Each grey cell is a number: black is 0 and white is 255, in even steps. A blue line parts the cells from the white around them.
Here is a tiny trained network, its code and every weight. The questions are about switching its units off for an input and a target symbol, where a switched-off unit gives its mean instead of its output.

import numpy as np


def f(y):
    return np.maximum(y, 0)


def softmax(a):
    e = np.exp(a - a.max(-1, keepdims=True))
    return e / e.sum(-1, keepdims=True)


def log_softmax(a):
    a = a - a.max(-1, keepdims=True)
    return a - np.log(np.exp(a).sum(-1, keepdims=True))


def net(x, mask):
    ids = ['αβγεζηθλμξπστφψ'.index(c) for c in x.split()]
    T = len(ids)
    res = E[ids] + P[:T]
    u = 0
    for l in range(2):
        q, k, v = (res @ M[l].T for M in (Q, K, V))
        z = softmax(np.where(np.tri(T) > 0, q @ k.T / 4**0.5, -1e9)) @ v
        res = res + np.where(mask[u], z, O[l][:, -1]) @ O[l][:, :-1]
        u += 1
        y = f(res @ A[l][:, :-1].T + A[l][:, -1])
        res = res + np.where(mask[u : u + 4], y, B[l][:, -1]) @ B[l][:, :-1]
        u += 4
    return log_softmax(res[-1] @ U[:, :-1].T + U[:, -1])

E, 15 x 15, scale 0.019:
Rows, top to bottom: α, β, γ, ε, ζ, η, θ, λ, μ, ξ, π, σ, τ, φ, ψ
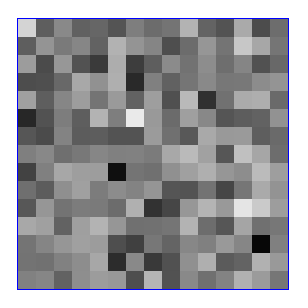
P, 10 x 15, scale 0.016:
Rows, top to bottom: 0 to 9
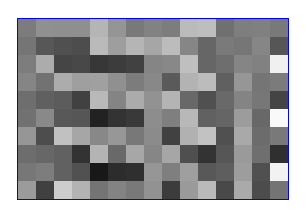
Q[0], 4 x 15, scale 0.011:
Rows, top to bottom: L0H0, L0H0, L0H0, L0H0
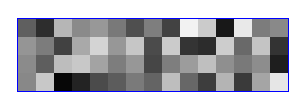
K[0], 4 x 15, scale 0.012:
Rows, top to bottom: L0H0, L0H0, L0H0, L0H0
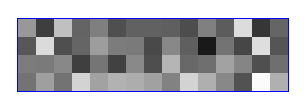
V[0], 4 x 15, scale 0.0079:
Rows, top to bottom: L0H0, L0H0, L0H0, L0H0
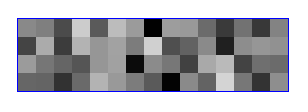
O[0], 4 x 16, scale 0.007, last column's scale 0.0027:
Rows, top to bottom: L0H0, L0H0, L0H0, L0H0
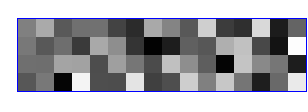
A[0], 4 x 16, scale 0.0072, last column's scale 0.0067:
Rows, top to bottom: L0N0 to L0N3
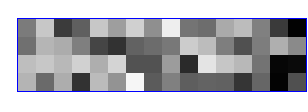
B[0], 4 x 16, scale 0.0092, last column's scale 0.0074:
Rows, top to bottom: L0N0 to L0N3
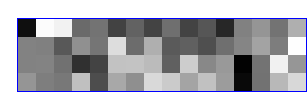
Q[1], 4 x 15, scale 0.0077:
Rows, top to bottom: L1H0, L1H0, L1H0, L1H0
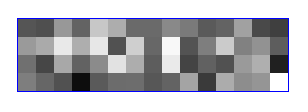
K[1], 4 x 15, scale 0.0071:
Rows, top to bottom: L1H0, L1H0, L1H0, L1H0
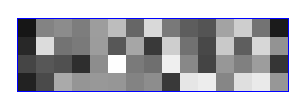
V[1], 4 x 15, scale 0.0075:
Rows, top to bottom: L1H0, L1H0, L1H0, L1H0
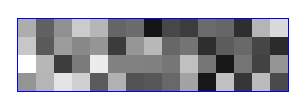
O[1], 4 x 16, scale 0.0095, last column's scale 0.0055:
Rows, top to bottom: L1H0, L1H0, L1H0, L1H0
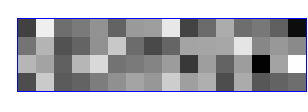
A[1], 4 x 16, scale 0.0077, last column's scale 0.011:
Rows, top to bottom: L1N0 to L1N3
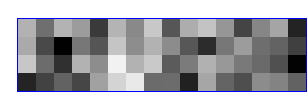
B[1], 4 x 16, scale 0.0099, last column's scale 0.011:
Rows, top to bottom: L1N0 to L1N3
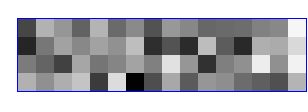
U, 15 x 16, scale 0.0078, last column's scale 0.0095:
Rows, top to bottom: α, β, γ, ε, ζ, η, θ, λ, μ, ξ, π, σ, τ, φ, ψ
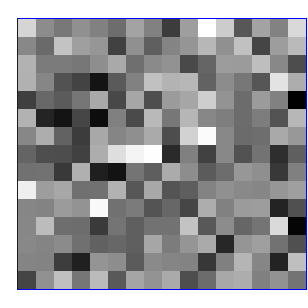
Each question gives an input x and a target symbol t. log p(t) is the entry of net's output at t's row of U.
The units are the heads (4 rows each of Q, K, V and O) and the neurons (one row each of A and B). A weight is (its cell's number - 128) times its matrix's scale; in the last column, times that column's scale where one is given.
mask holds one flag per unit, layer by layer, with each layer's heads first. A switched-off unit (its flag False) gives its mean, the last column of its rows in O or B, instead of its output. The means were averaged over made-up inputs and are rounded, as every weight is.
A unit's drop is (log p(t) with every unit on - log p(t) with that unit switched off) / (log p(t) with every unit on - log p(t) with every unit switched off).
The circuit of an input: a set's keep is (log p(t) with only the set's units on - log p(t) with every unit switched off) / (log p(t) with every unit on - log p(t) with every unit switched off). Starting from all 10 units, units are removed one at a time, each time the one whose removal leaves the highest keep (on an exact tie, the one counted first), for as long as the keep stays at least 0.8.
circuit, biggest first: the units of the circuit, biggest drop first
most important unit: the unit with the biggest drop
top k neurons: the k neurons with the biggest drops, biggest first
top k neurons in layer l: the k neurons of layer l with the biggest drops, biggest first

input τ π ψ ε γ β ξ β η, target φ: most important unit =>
L0H0
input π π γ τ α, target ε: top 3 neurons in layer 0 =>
L0N3, L0N1, L0N0
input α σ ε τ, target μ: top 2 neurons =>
L1N2, L0N1
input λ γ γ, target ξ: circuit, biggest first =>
L0H0, L1N2
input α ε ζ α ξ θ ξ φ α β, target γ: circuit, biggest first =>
L1N2, L1H0
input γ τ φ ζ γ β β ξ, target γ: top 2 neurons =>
L0N3, L1N3
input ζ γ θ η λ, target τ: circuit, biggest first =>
L0N0, L1H0, L0H0
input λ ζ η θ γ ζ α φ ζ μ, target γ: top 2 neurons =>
L0N1, L1N2
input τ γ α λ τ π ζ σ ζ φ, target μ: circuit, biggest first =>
L0H0, L0N1, L1N2
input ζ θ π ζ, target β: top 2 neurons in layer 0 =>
L0N1, L0N3
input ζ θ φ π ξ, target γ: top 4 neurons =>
L1N3, L0N3, L0N0, L1N2
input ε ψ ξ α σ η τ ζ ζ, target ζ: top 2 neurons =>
L1N1, L0N1
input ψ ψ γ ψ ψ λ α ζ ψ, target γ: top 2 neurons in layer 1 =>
L1N2, L1N1
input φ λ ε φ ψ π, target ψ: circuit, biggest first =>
L1H0
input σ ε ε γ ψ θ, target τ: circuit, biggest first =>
L0H0, L0N1, L1N1
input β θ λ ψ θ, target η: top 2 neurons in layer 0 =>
L0N0, L0N1
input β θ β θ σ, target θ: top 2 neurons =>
L0N0, L0N3
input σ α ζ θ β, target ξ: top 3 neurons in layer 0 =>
L0N0, L0N2, L0N3
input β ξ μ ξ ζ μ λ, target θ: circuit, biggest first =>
L0H0, L0N2
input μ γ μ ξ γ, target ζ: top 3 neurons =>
L1N0, L0N3, L0N0
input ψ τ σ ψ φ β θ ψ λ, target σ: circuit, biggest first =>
L1H0, L0H0, L1N0
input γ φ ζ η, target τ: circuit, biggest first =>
L0H0
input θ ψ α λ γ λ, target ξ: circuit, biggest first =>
L0H0, L1H0
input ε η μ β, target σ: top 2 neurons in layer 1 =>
L1N0, L1N3
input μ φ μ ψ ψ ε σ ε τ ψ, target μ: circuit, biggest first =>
L0H0, L1N2
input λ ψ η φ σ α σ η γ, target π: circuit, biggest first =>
L1N1, L1H0, L0H0
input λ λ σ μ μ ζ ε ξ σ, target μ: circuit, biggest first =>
L0H0
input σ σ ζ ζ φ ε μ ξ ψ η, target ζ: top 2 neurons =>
L1N0, L0N3
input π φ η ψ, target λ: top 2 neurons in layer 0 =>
L0N2, L0N0
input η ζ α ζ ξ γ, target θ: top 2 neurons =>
L1N1, L1N2
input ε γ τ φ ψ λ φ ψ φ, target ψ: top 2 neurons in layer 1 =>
L1N1, L1N3
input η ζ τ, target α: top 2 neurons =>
L0N1, L1N1
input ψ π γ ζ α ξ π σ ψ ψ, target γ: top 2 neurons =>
L1N2, L0N3
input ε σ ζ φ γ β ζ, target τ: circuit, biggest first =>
L0H0
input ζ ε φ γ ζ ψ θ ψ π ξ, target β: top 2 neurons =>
L0N1, L1N2
